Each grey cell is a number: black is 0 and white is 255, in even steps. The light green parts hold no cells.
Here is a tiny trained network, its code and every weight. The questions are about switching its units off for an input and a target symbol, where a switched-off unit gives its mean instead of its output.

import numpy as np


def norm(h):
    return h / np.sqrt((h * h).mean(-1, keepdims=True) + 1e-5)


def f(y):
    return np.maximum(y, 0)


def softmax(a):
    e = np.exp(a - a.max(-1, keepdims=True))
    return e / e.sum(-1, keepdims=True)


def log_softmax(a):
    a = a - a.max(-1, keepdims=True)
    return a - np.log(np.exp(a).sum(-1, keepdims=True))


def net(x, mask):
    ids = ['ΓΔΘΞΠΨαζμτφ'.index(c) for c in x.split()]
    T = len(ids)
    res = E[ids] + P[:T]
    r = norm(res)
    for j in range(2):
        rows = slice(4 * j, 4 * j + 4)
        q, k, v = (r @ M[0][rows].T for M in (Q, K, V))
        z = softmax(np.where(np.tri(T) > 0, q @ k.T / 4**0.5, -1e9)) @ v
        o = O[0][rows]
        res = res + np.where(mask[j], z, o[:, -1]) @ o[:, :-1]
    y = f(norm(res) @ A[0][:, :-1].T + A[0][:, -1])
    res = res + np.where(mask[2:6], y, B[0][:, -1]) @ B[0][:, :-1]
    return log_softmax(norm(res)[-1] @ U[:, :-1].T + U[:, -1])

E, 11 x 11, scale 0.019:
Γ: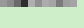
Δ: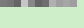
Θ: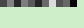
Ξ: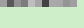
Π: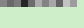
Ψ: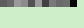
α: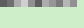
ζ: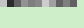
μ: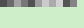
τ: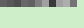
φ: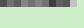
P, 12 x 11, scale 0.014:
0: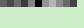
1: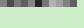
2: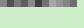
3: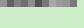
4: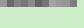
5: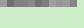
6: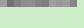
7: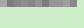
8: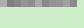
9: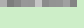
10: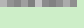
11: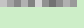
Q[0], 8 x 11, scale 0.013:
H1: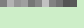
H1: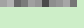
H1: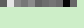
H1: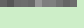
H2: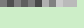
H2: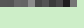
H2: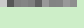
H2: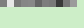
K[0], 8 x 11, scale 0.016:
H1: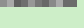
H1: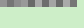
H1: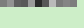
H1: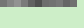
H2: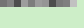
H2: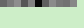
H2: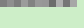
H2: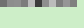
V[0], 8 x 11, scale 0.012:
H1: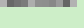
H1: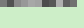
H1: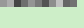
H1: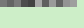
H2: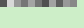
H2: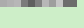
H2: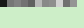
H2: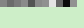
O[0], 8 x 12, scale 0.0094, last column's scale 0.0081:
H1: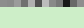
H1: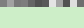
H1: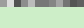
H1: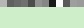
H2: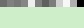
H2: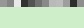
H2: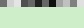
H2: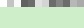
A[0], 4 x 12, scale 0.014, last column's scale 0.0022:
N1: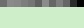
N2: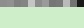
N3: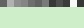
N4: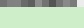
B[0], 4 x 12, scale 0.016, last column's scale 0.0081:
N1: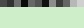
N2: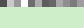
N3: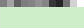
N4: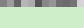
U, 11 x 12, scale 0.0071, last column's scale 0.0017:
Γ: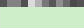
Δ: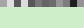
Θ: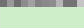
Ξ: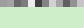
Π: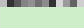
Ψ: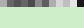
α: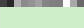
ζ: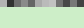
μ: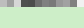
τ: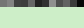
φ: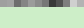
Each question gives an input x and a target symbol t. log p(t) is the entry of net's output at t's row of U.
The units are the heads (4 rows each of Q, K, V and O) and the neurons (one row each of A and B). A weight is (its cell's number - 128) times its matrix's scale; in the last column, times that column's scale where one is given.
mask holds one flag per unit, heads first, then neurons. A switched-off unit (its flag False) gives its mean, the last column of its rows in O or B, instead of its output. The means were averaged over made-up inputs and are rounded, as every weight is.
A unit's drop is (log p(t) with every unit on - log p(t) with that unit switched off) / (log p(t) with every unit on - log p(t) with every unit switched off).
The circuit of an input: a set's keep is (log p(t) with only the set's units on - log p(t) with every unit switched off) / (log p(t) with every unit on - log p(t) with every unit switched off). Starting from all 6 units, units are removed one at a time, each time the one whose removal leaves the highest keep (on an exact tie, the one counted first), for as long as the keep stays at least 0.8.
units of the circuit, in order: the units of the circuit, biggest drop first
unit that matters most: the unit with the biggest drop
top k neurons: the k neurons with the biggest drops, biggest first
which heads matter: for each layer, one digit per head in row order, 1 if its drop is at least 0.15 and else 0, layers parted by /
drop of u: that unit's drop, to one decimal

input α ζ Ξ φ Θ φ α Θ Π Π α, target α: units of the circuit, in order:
[H2, H1]
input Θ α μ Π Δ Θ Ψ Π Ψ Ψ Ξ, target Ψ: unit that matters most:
H1
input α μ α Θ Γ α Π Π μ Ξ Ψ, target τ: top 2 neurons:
[N1, N4]
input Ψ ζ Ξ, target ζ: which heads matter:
01
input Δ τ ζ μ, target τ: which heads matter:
01
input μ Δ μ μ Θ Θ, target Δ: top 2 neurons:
[N2, N3]
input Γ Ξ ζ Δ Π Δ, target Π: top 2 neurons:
[N3, N1]
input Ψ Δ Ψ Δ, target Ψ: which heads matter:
10
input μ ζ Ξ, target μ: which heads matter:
01
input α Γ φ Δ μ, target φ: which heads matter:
01
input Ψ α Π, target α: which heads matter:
11
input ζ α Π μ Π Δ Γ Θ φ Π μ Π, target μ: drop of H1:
0.0
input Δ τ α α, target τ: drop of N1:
0.1
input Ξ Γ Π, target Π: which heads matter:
10
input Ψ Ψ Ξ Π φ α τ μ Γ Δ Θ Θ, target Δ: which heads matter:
11
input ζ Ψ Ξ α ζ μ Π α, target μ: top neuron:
[N3]
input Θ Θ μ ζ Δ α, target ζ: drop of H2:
0.7
